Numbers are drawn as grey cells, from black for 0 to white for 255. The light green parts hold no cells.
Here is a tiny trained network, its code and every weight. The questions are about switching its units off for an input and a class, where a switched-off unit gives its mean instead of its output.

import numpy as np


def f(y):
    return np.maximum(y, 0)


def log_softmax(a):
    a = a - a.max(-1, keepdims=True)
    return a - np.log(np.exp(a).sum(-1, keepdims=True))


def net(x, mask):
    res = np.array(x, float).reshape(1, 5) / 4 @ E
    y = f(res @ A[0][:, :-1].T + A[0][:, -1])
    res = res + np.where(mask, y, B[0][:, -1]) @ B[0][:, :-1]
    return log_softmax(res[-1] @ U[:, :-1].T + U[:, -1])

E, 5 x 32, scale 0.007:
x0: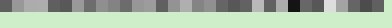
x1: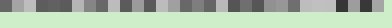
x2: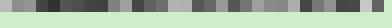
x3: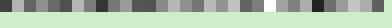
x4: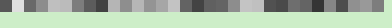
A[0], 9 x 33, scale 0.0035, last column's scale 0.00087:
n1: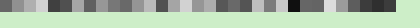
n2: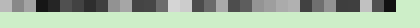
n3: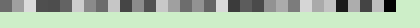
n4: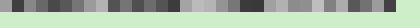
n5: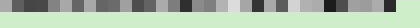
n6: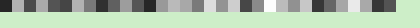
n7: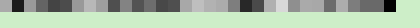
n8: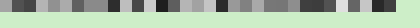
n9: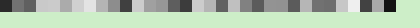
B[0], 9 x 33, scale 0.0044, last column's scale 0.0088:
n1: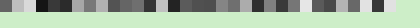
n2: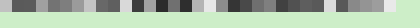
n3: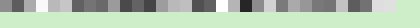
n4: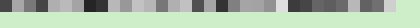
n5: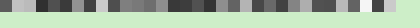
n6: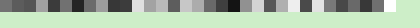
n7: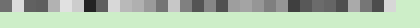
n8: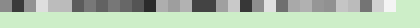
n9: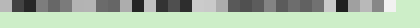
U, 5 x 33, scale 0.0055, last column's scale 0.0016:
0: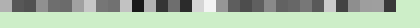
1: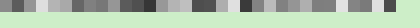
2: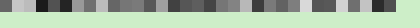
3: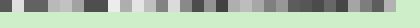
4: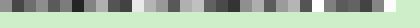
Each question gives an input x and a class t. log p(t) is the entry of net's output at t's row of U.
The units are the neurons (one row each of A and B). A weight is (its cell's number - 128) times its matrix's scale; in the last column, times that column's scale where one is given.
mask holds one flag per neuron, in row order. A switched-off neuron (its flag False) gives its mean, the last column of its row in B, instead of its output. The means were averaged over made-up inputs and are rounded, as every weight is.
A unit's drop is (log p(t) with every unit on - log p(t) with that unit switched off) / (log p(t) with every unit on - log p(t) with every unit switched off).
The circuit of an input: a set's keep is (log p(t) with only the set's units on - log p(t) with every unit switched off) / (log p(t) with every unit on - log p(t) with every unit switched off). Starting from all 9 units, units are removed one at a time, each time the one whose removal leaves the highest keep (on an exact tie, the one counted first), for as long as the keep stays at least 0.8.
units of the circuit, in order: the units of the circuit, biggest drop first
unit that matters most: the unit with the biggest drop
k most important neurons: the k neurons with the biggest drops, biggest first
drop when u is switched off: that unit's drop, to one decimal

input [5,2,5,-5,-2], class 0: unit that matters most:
n2
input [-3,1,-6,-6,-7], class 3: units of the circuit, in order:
(n4; n7)
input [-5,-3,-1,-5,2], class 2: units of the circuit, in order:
(n6; n5)
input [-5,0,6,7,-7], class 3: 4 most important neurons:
(n7; n4; n9; n1)
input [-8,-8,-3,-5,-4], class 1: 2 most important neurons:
(n8; n1)
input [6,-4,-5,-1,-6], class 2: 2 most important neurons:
(n1; n2)
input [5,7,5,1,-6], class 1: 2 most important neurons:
(n3; n9)
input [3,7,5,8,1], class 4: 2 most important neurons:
(n6; n8)
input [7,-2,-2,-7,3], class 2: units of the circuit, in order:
(n1; n6)
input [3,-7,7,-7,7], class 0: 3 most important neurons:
(n2; n6; n3)
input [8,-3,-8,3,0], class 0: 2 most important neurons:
(n9; n5)
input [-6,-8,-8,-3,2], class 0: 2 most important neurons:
(n9; n3)
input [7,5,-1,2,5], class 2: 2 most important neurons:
(n1; n8)
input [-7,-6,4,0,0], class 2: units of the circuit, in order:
(n5)
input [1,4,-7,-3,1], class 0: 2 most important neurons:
(n9; n6)
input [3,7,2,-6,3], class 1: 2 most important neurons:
(n3; n6)
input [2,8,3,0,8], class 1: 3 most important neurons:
(n3; n7; n4)
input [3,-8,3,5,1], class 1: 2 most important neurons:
(n8; n9)
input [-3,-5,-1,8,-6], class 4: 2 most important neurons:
(n6; n3)
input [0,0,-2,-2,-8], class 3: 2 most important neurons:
(n7; n4)
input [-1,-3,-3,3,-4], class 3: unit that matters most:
n7
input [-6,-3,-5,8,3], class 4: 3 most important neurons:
(n6; n1; n2)
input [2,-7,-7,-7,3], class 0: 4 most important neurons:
(n9; n6; n3; n4)
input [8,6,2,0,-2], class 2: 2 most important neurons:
(n1; n8)
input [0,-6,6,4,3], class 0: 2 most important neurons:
(n2; n3)
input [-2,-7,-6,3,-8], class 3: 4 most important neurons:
(n7; n4; n3; n2)
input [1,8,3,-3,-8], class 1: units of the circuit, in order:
(n3)
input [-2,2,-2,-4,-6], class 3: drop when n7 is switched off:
0.2
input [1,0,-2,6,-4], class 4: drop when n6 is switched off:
0.9
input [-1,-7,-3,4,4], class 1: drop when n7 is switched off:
0.1
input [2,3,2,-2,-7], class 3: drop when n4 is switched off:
0.2
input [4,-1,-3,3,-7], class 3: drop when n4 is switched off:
0.3
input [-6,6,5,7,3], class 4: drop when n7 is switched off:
0.0
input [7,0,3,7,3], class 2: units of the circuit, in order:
(n1)
